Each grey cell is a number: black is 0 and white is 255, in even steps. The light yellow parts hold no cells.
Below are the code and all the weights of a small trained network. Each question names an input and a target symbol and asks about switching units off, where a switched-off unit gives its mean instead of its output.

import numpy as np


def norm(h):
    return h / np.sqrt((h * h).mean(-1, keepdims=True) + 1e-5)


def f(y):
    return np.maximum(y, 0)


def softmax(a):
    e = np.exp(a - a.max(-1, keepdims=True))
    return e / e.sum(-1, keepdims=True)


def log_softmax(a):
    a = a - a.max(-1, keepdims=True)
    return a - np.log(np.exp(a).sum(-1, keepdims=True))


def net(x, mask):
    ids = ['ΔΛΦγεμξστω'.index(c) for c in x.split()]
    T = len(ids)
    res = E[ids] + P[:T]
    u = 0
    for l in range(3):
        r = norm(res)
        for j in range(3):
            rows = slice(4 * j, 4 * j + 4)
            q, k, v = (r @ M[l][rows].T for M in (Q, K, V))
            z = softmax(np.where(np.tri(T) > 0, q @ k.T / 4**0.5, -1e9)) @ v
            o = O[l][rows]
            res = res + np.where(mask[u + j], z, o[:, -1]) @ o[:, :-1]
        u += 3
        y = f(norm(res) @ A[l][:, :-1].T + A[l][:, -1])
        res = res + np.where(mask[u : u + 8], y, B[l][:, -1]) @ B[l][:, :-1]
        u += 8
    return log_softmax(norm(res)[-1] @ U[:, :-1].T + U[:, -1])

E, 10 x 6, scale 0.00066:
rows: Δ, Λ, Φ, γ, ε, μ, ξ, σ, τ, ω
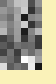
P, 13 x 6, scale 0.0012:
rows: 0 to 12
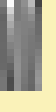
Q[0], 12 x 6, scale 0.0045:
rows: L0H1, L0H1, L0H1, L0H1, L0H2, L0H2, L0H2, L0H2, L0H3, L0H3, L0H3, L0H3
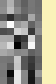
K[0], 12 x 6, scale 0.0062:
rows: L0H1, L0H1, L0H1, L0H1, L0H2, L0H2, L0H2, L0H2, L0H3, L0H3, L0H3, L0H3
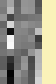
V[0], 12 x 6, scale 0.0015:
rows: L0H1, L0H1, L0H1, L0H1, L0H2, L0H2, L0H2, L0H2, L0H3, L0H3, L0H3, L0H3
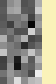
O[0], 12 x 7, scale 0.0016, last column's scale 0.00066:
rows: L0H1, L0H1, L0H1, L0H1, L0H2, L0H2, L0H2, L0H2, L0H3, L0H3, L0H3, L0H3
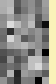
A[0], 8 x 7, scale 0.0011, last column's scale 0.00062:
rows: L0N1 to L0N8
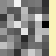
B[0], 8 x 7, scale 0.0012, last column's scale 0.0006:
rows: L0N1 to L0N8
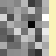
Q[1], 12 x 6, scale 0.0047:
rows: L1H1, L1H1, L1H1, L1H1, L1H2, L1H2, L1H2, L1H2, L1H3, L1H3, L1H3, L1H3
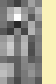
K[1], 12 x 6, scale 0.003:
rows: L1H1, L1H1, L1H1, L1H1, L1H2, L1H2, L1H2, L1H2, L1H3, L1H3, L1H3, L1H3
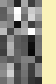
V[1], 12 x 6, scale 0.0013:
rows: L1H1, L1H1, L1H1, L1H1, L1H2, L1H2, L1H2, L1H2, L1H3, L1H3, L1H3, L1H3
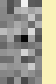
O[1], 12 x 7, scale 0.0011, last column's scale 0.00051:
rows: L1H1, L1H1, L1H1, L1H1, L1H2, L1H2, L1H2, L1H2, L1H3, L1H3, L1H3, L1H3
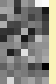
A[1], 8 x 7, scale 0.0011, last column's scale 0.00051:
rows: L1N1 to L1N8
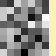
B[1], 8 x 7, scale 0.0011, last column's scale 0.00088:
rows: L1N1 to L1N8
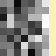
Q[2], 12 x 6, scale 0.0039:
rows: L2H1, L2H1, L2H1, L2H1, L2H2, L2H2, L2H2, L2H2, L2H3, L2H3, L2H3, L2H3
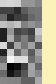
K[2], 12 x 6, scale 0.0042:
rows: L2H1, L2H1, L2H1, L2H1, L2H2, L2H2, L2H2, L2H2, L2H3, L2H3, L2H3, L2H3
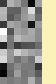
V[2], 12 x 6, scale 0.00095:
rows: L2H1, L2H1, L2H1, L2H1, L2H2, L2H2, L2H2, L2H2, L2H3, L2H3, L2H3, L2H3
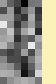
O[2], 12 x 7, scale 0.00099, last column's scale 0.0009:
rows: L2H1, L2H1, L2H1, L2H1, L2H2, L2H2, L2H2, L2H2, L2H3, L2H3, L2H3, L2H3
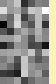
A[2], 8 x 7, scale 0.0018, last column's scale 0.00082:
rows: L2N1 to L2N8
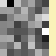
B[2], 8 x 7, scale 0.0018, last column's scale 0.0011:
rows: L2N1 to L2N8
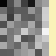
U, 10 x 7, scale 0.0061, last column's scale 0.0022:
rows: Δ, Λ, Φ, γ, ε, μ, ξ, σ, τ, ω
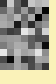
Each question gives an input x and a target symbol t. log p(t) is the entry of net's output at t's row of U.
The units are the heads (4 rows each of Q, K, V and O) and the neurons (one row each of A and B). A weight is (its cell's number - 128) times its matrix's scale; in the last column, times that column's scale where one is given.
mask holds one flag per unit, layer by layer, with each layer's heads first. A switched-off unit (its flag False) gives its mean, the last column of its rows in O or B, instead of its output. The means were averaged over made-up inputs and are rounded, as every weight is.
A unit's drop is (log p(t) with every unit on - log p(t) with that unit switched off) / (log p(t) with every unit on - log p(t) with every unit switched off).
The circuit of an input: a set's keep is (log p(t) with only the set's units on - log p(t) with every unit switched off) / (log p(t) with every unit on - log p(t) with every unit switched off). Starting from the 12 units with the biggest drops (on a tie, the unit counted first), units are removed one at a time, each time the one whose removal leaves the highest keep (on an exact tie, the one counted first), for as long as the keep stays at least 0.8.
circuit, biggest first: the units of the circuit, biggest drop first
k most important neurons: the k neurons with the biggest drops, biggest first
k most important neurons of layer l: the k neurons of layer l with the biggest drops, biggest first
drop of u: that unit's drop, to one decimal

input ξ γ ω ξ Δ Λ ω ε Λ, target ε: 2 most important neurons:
[L2N2 L1N4]
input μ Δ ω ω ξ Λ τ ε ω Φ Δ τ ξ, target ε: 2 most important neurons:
[L2N5 L1N3]
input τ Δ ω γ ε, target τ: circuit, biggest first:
[L2N8 L0H1]
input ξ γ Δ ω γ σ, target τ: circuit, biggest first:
[L2H1 L2N3]
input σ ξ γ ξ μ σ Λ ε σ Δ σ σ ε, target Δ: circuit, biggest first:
[L0H3 L0H1 L2N4]
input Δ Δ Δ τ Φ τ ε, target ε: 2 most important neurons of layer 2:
[L2N8 L2N5]
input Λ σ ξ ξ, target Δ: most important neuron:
[L1N1]
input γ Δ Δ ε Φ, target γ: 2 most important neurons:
[L1N8 L1N5]
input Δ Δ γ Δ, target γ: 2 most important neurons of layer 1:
[L1N7 L1N5]
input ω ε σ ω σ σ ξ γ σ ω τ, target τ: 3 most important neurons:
[L2N1 L2N5 L0N5]
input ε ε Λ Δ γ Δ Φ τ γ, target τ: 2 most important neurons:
[L2N3 L2N5]
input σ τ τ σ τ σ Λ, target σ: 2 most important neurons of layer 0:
[L0N8 L0N3]
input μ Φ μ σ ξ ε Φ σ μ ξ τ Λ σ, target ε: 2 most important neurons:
[L0N3 L1N3]
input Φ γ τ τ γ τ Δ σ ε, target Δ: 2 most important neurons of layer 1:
[L1N4 L1N8]
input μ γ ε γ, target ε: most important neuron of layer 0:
[L0N7]
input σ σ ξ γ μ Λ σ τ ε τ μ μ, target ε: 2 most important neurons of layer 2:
[L2N5 L2N3]
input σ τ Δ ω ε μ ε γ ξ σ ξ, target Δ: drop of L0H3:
0.8
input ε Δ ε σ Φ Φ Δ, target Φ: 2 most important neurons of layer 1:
[L1N8 L1N5]
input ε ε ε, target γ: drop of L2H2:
0.2
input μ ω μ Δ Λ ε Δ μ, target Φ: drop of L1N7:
0.0
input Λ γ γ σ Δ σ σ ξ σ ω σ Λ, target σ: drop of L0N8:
0.1
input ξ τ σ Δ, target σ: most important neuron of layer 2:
[L2N1]
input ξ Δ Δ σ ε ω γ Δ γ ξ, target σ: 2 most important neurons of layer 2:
[L2N7 L2N5]
